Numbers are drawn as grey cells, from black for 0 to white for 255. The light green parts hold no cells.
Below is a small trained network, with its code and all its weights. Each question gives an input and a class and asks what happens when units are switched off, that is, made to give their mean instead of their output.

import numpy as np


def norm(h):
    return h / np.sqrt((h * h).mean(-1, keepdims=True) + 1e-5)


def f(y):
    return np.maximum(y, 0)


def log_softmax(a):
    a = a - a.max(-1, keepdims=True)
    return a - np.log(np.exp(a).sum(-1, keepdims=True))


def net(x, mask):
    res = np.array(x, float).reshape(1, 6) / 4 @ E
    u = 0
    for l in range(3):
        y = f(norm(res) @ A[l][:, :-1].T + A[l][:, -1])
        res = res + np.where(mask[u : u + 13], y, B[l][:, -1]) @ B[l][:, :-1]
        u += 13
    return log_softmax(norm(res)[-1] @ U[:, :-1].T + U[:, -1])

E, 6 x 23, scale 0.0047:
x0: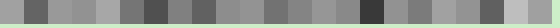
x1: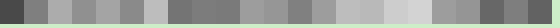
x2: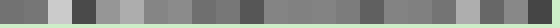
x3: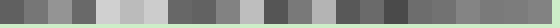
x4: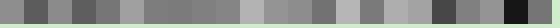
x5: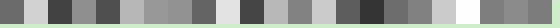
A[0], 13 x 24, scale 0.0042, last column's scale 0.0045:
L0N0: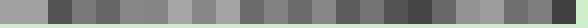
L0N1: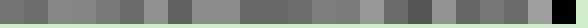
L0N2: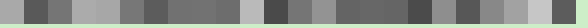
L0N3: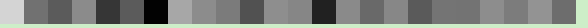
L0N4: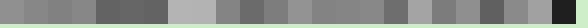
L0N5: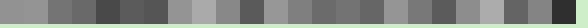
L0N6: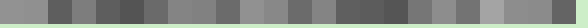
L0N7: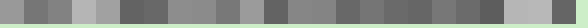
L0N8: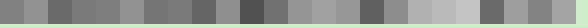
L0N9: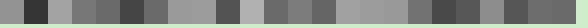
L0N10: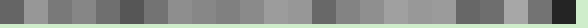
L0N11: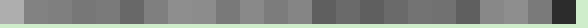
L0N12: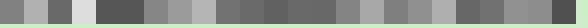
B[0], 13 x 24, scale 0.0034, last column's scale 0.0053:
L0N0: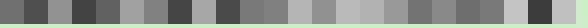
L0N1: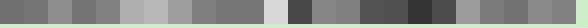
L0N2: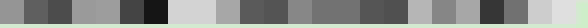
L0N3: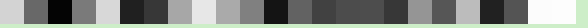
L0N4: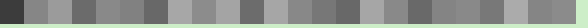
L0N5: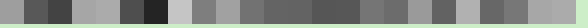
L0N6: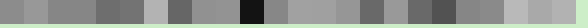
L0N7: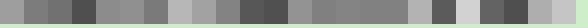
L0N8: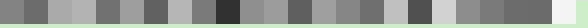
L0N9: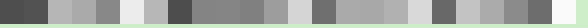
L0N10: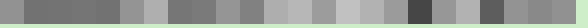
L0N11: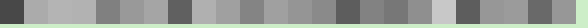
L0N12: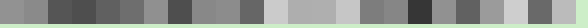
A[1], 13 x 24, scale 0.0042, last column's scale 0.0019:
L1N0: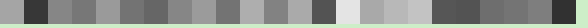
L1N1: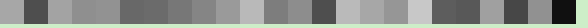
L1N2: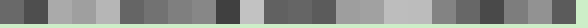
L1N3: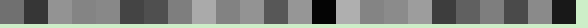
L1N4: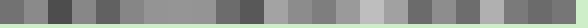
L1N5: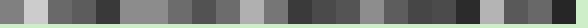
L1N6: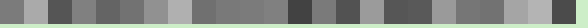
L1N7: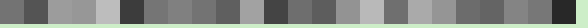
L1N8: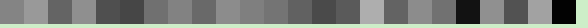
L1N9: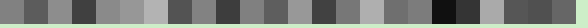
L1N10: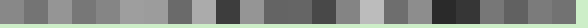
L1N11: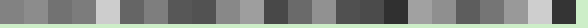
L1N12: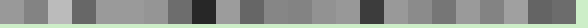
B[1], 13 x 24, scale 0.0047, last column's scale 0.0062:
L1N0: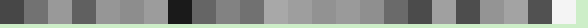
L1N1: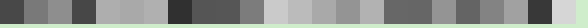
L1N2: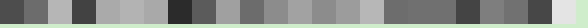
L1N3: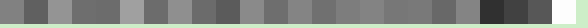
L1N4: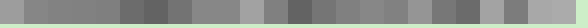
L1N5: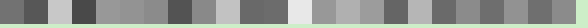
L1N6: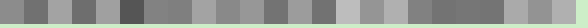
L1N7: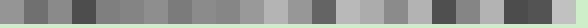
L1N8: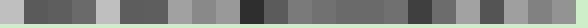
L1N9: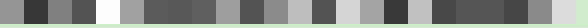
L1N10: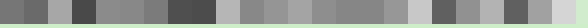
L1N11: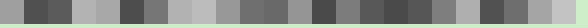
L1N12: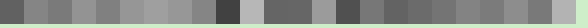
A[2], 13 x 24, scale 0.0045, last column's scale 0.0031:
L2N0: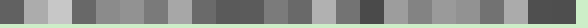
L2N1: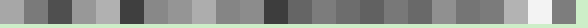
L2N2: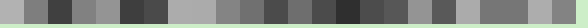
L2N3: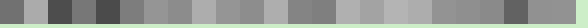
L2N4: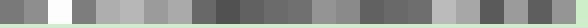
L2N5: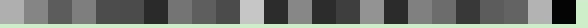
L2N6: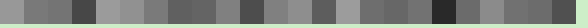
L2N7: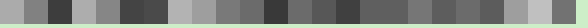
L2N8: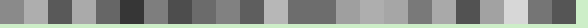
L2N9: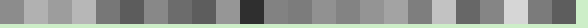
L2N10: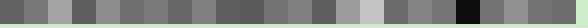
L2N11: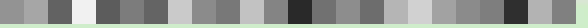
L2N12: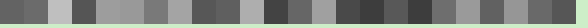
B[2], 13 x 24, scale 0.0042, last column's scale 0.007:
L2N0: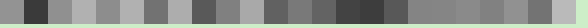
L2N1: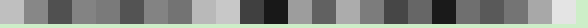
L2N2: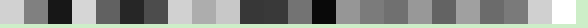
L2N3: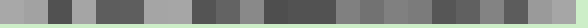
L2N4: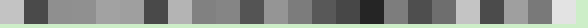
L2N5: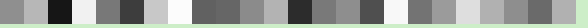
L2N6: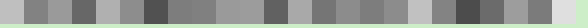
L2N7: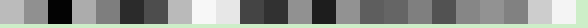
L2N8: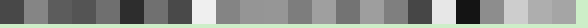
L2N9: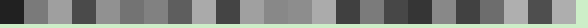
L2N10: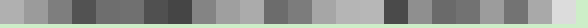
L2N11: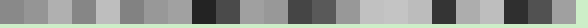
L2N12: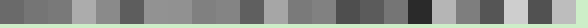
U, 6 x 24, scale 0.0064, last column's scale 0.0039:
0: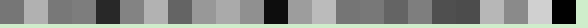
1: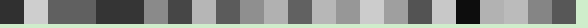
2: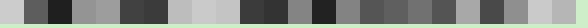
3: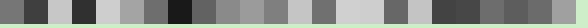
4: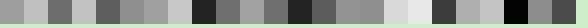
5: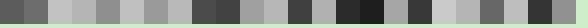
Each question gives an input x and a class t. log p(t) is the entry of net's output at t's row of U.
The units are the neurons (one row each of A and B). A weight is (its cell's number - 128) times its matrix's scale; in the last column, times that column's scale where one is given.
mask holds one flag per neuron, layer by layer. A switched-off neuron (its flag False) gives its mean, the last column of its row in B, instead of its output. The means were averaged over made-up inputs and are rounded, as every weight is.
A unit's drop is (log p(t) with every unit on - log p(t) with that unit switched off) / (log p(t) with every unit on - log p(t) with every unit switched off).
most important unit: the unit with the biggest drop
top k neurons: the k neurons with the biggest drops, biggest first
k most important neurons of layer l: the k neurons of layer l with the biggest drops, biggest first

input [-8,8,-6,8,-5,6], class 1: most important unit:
L1N3
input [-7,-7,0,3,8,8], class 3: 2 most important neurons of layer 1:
[L1N5; L1N11]
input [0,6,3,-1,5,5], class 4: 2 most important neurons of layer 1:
[L1N0; L1N1]
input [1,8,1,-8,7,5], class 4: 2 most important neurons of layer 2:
[L2N3; L2N11]
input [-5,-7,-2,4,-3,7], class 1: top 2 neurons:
[L0N3; L0N0]
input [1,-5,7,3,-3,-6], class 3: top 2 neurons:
[L0N9; L0N3]
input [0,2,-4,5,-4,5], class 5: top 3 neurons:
[L0N3; L0N8; L0N2]
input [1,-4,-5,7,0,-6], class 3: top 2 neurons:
[L0N9; L0N3]
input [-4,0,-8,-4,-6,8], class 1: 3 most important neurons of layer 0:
[L0N12; L0N2; L0N0]
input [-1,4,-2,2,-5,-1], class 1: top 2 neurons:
[L0N3; L0N12]
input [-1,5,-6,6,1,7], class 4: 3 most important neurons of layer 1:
[L1N0; L1N1; L1N2]
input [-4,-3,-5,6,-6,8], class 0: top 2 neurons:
[L0N3; L0N0]
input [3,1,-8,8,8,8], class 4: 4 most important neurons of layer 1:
[L1N0; L1N1; L1N2; L1N3]
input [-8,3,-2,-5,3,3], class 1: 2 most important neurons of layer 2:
[L2N8; L2N2]
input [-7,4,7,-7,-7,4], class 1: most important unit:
L2N8
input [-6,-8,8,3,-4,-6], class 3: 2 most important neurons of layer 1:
[L1N9; L1N10]
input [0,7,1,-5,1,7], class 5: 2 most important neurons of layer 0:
[L0N3; L0N8]
